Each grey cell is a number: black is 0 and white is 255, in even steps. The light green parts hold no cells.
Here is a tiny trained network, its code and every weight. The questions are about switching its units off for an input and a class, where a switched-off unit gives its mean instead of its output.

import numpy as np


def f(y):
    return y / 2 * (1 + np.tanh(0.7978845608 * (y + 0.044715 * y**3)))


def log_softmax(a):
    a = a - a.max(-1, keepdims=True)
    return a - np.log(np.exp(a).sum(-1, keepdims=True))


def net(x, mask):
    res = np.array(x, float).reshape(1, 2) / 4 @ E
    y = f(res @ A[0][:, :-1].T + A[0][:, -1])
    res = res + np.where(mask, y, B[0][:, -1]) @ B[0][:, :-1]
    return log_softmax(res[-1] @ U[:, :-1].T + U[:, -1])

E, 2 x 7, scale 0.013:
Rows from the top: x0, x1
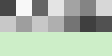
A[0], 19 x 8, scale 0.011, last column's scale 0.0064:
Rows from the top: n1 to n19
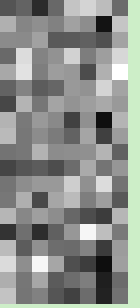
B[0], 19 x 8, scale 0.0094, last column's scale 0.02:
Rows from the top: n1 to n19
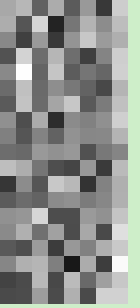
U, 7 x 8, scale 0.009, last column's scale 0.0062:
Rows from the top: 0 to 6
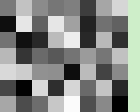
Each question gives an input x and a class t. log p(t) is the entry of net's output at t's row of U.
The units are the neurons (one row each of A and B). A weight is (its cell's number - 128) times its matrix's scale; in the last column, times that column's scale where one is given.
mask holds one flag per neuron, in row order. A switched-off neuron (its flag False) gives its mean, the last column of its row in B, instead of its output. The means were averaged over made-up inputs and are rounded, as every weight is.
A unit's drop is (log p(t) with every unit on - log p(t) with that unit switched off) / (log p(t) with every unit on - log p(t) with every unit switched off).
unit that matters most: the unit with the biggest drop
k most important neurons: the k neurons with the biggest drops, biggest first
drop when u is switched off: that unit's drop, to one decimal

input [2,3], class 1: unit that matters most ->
n11
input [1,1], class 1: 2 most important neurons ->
[n17 n11]
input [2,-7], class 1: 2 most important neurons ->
[n17 n7]
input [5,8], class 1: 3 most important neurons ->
[n4 n11 n15]
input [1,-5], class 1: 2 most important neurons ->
[n17 n2]
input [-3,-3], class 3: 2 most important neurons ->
[n17 n5]
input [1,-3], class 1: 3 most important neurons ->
[n17 n2 n14]
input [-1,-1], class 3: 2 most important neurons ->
[n17 n5]
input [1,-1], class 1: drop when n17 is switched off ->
0.2
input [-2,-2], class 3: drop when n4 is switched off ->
0.1
